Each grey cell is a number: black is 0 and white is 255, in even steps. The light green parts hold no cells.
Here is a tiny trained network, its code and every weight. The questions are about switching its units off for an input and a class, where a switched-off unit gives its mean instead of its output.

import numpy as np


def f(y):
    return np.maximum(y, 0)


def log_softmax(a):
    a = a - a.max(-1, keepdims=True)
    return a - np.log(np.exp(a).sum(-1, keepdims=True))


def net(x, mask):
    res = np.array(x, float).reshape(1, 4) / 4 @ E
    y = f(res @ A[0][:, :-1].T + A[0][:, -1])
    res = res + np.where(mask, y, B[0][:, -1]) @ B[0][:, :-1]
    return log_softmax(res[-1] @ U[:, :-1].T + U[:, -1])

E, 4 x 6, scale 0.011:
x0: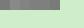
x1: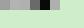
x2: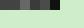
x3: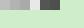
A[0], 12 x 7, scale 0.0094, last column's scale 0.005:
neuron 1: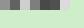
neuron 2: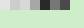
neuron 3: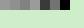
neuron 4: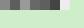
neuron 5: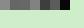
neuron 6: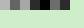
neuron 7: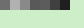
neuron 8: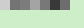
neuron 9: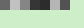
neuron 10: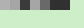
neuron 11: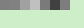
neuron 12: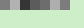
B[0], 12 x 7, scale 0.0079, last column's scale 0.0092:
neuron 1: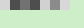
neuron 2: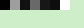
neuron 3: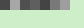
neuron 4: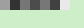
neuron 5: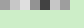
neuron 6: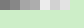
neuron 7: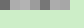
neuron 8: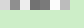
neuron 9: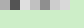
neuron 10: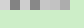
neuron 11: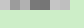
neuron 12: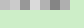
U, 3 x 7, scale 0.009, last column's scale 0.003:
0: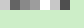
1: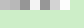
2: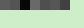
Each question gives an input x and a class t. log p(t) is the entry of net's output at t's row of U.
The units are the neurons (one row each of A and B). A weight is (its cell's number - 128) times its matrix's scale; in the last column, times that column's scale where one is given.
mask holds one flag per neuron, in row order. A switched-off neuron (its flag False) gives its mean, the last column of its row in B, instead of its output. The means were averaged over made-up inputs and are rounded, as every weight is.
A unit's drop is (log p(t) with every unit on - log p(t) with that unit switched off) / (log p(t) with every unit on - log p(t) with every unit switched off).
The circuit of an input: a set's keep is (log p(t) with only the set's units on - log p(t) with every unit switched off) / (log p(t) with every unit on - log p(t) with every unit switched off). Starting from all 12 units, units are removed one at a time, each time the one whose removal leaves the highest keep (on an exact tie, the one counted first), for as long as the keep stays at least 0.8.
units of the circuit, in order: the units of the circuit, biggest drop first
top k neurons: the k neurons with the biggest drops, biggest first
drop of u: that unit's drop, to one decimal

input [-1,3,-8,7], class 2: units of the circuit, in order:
[neuron 2]
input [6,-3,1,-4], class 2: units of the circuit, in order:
[neuron 6; neuron 9]
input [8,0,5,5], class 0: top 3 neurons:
[neuron 1; neuron 4; neuron 10]
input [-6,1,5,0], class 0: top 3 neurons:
[neuron 2; neuron 6; neuron 1]
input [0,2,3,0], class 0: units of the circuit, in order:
[neuron 2; neuron 1]
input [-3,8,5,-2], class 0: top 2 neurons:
[neuron 1; neuron 6]
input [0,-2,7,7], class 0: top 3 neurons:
[neuron 1; neuron 4; neuron 10]
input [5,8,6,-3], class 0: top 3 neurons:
[neuron 1; neuron 6; neuron 4]
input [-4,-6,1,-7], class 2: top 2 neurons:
[neuron 6; neuron 9]
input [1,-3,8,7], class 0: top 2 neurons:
[neuron 1; neuron 4]
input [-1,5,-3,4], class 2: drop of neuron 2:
1.0
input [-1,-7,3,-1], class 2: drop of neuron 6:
0.3
